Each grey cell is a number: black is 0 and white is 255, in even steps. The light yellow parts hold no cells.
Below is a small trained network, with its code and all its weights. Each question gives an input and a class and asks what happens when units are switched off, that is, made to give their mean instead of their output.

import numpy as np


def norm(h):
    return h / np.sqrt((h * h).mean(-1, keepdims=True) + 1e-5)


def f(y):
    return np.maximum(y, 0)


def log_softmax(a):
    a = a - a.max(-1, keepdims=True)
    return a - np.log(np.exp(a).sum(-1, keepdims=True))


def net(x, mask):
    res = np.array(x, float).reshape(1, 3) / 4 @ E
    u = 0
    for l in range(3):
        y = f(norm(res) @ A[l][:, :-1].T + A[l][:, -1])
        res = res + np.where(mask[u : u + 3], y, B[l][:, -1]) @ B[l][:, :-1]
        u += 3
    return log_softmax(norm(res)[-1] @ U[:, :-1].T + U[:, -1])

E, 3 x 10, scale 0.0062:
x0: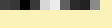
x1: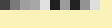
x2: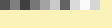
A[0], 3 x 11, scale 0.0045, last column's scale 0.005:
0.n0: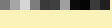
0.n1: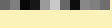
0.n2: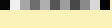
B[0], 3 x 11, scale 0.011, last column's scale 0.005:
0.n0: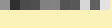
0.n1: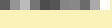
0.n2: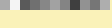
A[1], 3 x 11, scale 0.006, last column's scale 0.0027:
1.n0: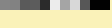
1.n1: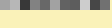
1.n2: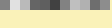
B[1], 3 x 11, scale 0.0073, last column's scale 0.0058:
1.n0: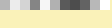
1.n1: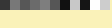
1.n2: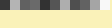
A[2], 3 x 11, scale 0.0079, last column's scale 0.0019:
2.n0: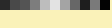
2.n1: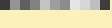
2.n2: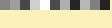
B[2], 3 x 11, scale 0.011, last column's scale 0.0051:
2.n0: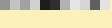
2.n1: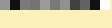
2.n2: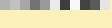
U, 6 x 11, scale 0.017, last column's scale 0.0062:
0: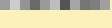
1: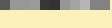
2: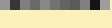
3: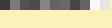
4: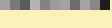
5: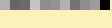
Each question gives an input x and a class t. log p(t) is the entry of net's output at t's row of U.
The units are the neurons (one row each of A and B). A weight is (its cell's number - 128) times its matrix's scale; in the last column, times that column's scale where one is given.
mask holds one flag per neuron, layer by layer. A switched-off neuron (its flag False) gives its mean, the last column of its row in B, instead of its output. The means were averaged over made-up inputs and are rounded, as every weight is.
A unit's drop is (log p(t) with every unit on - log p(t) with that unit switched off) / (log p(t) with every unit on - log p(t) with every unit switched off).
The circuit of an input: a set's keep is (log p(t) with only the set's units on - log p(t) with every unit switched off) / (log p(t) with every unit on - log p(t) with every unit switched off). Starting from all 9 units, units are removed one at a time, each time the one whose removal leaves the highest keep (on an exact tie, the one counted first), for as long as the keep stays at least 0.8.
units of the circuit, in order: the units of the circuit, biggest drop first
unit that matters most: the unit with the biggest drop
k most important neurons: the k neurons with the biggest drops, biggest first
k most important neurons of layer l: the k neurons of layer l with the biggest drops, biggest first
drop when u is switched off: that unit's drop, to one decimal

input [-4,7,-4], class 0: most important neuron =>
2.n2
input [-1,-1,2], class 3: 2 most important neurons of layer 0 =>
0.n0, 0.n1
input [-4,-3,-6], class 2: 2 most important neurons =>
0.n0, 2.n0
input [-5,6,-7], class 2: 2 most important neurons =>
1.n0, 0.n0
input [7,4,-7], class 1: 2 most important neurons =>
2.n0, 2.n1
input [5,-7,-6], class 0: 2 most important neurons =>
1.n0, 2.n1
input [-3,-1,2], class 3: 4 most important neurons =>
1.n2, 2.n0, 0.n1, 2.n2
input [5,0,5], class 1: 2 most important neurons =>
2.n0, 0.n0
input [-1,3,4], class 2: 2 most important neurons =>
2.n1, 0.n1
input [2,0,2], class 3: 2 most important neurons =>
0.n1, 2.n0
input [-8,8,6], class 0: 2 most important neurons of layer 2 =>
2.n2, 2.n0
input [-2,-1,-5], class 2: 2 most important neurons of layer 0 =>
0.n0, 0.n2
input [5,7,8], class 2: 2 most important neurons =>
2.n1, 1.n0
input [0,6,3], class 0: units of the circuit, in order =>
2.n2
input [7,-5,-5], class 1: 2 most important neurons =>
2.n0, 2.n2
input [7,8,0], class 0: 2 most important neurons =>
2.n2, 0.n2
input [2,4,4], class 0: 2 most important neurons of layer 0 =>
0.n2, 0.n0
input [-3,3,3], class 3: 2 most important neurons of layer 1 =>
1.n2, 1.n1
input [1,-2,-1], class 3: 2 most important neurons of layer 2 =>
2.n2, 2.n0
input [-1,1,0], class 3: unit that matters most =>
1.n1
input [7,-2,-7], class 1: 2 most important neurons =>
2.n0, 2.n1
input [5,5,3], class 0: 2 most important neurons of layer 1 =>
1.n1, 1.n2
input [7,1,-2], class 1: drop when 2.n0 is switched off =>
0.5
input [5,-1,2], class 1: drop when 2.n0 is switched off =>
0.2
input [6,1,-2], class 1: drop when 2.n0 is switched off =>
0.4
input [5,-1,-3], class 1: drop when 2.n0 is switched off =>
0.2
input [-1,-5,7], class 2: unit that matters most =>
2.n1
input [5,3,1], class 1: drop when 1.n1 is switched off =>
0.0
